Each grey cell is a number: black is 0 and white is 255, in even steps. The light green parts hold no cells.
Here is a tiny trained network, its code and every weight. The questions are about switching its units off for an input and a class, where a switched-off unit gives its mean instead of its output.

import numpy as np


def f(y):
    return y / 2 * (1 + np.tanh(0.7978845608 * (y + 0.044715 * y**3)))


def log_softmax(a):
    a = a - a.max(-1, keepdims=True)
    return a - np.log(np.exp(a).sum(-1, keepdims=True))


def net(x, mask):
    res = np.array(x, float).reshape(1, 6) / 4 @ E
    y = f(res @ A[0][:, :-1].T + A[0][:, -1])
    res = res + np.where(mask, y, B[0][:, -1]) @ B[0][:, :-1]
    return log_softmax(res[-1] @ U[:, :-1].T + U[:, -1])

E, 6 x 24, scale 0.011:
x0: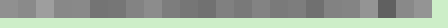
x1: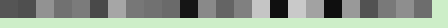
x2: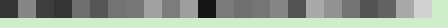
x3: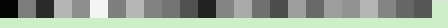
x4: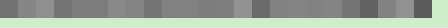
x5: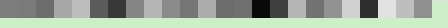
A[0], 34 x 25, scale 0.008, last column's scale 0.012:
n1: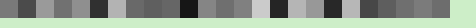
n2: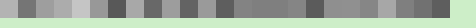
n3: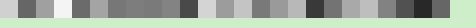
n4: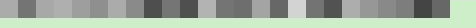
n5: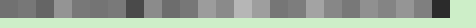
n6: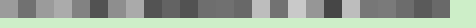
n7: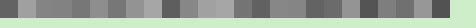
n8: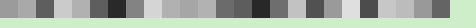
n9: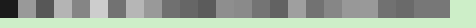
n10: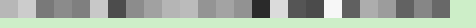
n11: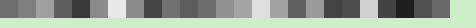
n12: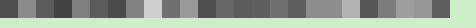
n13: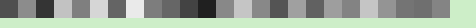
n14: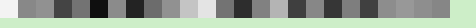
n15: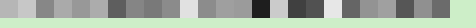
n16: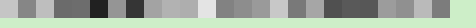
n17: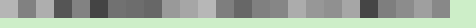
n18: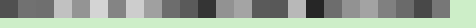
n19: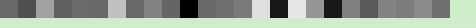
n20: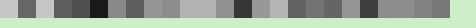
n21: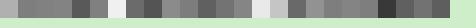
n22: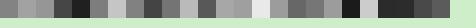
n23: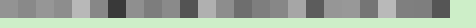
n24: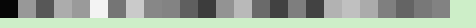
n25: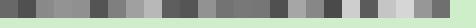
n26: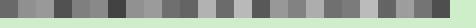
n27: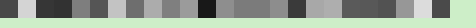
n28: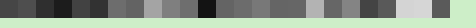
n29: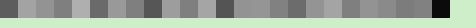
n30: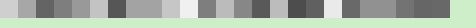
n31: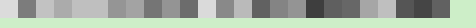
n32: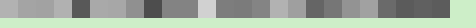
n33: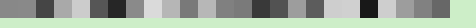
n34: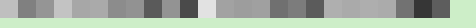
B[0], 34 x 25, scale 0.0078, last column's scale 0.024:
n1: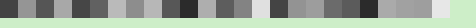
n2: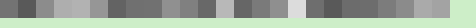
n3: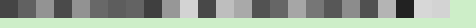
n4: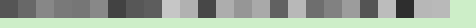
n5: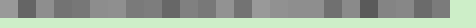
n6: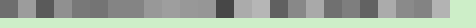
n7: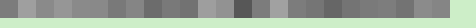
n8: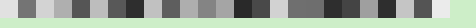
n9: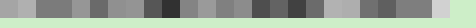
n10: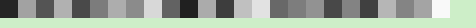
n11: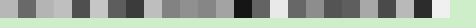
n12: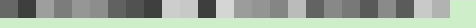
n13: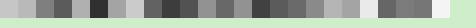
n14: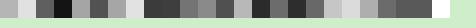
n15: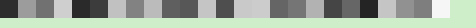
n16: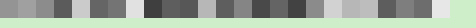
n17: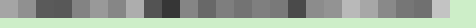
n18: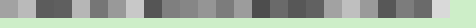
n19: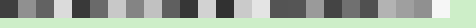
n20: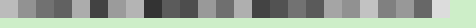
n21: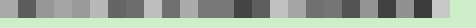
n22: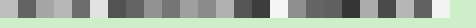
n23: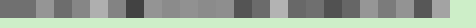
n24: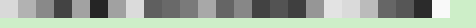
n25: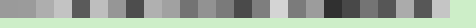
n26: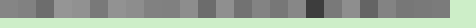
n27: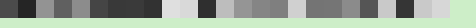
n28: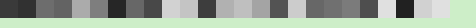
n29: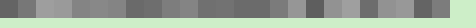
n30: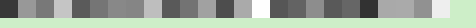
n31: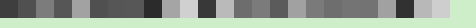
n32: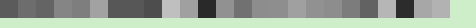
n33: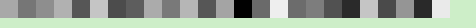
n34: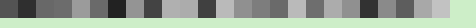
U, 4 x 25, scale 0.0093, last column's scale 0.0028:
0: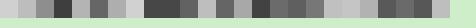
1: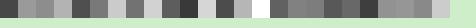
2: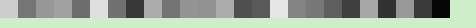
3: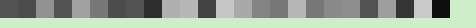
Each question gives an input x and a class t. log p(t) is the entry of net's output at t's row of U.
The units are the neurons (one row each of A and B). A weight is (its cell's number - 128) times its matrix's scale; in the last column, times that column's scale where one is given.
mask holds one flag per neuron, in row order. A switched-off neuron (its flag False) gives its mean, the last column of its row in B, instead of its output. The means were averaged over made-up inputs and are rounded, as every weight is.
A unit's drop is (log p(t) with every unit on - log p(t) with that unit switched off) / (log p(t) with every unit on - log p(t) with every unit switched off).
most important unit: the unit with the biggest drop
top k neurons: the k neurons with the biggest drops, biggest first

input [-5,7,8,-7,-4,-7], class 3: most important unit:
n28
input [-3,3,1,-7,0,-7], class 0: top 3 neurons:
[n14 n16 n20]
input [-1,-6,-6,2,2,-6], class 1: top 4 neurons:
[n10 n15 n30 n33]
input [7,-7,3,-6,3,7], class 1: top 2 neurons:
[n15 n10]
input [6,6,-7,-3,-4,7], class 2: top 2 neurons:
[n8 n25]
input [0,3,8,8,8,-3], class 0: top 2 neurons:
[n24 n13]
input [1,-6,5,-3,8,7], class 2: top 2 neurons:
[n33 n8]
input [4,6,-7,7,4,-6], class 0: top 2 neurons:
[n13 n24]
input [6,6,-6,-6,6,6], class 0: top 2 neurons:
[n14 n16]
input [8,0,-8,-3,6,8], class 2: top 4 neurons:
[n8 n33 n25 n28]
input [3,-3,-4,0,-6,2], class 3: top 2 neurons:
[n19 n1]
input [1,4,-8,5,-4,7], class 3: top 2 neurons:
[n3 n4]
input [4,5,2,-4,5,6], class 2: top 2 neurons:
[n33 n8]
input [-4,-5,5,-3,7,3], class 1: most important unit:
n15
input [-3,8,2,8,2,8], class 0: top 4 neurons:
[n24 n13 n18 n9]
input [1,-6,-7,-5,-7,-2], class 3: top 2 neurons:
[n31 n3]
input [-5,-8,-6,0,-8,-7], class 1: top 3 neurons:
[n10 n15 n30]
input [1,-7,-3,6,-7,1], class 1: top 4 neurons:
[n10 n15 n30 n14]
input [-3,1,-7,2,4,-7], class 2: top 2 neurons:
[n11 n22]
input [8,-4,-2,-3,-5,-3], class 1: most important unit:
n24
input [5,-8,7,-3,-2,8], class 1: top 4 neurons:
[n15 n10 n30 n22]
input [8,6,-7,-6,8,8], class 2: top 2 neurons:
[n8 n33]
